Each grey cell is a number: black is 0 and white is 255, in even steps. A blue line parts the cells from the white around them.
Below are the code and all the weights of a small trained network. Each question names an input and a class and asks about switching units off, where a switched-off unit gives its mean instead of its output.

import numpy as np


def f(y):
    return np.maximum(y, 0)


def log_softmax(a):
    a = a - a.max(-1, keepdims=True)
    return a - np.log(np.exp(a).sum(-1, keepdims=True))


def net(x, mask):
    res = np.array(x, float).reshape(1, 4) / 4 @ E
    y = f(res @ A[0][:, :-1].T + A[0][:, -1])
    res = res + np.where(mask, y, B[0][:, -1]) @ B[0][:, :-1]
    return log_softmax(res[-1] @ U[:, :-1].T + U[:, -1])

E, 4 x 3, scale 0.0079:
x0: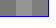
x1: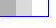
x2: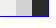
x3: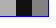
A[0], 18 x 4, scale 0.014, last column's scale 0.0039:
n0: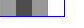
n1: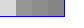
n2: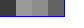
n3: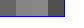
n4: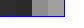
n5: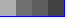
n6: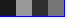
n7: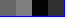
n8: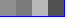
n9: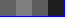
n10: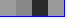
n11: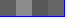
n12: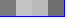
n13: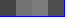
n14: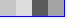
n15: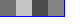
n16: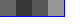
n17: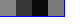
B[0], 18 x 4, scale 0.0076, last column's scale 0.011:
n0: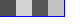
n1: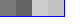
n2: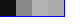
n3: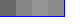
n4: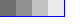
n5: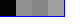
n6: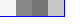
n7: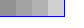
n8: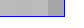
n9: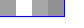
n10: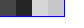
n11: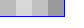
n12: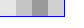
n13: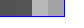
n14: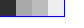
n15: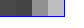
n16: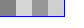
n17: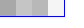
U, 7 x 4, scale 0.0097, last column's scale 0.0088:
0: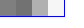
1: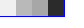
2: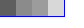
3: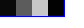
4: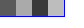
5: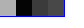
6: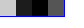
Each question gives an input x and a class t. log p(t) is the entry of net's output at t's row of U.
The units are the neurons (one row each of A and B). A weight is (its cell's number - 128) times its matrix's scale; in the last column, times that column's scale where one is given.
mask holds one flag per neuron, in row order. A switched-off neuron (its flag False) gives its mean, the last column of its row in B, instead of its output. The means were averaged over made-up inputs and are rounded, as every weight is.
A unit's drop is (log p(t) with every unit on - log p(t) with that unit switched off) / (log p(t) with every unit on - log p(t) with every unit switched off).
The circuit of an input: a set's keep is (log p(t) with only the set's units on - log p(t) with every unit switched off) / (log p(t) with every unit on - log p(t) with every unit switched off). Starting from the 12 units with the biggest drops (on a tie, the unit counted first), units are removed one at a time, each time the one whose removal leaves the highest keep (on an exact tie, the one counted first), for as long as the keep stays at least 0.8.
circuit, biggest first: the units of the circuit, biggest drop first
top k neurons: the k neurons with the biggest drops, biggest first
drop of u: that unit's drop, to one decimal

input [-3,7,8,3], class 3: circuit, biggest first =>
[n14, n1]
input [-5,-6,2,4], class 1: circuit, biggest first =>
[n17]
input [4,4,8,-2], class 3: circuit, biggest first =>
[n14, n15]
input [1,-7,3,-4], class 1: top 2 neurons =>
[n6, n17]
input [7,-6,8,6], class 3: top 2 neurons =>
[n10, n5]
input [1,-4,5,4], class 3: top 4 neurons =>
[n10, n5, n12, n6]
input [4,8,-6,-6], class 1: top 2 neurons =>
[n12, n8]
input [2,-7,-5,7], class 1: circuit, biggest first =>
[n17, n16]
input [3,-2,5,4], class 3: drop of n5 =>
0.2
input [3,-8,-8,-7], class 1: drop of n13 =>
-0.1
